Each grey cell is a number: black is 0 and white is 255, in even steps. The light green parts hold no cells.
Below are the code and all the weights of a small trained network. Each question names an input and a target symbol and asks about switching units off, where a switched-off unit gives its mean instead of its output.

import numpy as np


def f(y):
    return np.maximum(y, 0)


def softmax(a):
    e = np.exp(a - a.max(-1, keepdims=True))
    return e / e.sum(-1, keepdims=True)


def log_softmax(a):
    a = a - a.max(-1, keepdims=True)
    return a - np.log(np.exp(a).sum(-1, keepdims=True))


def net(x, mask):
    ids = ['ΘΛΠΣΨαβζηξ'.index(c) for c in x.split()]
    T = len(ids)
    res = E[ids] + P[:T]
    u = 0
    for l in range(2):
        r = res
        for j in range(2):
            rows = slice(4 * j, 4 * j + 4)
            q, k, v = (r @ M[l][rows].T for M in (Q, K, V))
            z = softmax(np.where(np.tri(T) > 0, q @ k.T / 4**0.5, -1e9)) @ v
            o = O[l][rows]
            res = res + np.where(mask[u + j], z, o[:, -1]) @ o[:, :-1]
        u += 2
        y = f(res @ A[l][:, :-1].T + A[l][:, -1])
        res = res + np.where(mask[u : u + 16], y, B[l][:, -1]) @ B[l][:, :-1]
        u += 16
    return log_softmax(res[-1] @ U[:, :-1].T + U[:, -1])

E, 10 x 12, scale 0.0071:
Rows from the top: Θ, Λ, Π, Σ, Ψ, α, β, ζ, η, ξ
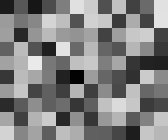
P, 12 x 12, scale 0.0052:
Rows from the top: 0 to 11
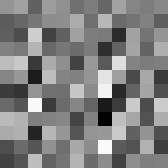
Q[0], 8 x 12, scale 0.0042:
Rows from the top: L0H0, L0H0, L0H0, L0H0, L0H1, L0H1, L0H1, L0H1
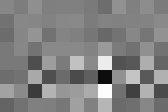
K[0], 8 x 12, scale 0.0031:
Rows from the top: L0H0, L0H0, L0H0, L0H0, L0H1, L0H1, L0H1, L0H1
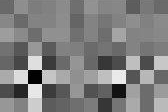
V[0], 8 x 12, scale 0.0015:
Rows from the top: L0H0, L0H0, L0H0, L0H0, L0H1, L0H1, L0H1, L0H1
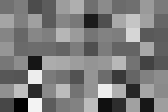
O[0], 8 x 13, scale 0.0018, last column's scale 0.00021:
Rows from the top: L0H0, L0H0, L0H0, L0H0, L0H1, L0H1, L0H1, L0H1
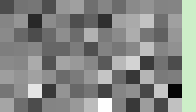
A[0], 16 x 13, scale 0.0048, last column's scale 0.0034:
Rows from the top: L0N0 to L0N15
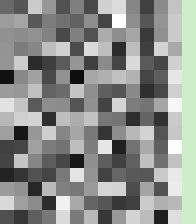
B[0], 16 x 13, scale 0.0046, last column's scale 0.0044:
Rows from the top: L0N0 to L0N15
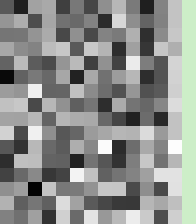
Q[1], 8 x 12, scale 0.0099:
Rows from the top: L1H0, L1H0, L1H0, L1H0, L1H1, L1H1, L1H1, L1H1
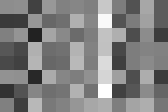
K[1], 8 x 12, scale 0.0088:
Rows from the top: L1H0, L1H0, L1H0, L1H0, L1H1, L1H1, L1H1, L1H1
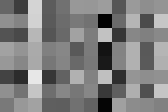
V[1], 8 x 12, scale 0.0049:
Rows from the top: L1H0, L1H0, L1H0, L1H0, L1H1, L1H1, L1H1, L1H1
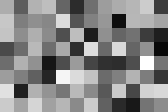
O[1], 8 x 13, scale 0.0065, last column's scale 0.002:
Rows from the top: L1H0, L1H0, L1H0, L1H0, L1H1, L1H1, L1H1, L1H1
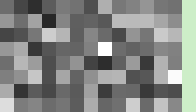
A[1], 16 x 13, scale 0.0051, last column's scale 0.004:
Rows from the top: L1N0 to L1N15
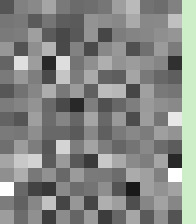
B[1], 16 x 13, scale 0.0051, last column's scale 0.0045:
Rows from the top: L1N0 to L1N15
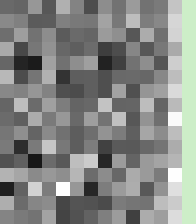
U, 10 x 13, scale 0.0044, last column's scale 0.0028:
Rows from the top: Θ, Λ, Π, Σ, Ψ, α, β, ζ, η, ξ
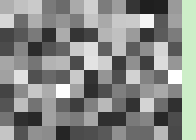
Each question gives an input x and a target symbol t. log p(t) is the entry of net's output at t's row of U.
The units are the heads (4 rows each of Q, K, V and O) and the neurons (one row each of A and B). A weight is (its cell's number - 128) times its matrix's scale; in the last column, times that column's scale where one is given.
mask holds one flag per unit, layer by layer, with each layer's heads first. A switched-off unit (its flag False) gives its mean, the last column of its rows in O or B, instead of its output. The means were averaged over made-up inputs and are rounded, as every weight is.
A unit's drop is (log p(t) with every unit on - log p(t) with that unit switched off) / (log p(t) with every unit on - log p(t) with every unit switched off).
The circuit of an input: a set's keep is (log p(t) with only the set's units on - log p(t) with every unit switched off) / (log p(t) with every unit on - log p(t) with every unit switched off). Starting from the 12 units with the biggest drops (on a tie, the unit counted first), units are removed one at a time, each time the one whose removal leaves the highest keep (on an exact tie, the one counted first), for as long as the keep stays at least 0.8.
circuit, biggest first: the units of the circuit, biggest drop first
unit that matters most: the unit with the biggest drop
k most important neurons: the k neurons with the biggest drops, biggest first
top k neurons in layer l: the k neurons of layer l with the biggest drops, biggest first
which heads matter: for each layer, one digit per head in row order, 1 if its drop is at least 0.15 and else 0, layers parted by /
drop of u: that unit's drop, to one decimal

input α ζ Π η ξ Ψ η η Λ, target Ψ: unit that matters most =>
L1H0
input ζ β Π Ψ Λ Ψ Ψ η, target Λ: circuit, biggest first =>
(L1H1, L0N3, L1H0, L0N7)
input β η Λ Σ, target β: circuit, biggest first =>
(L1H0, L1H1, L0N4, L0N13)
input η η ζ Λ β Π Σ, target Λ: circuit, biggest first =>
(L1H1, L0N3, L1H0)
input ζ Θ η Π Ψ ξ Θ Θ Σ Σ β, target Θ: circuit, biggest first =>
(L1H0, L0N12, L1H1)
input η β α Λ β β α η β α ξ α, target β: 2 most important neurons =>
(L0N4, L0N13)
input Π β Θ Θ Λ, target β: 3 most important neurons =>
(L0N4, L0N10, L0N7)
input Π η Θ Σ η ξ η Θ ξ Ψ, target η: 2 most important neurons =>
(L0N10, L0N0)
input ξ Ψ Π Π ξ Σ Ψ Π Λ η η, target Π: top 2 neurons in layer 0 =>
(L0N9, L0N15)
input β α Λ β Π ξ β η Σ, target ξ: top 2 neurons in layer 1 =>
(L1N15, L1N5)
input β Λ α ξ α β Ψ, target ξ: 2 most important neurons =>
(L0N14, L1N15)
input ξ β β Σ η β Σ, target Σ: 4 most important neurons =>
(L1N11, L0N13, L0N10, L0N15)
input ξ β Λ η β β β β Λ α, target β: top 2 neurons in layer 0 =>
(L0N4, L0N10)
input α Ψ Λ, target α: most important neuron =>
(L0N11)
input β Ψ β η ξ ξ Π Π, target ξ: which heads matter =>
00 / 01
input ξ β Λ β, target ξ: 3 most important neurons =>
(L1N15, L0N14, L0N13)
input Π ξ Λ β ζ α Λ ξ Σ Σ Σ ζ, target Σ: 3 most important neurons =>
(L1N11, L1N4, L0N15)
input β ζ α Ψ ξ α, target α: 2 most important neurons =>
(L0N13, L0N11)
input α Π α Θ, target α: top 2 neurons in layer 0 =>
(L0N11, L0N12)
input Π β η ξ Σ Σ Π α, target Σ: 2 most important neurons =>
(L1N11, L1N4)
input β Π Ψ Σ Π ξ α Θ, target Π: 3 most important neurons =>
(L1N13, L0N15, L0N9)
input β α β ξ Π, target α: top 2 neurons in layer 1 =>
(L1N8, L1N12)
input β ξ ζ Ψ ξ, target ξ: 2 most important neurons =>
(L0N10, L1N15)
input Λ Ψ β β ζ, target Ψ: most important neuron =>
(L0N8)
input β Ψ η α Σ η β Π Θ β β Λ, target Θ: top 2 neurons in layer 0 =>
(L0N12, L0N1)
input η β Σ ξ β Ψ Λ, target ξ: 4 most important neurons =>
(L0N14, L1N15, L0N13, L1N5)
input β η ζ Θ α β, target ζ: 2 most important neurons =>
(L0N5, L1N6)
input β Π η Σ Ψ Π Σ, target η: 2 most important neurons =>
(L1N4, L1N10)
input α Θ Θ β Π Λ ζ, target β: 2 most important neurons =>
(L0N4, L0N13)
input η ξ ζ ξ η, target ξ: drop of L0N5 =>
0.1
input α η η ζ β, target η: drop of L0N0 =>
0.2
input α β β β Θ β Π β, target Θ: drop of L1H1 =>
0.4
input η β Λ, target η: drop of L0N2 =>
0.0
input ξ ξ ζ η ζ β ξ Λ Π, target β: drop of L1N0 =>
0.1
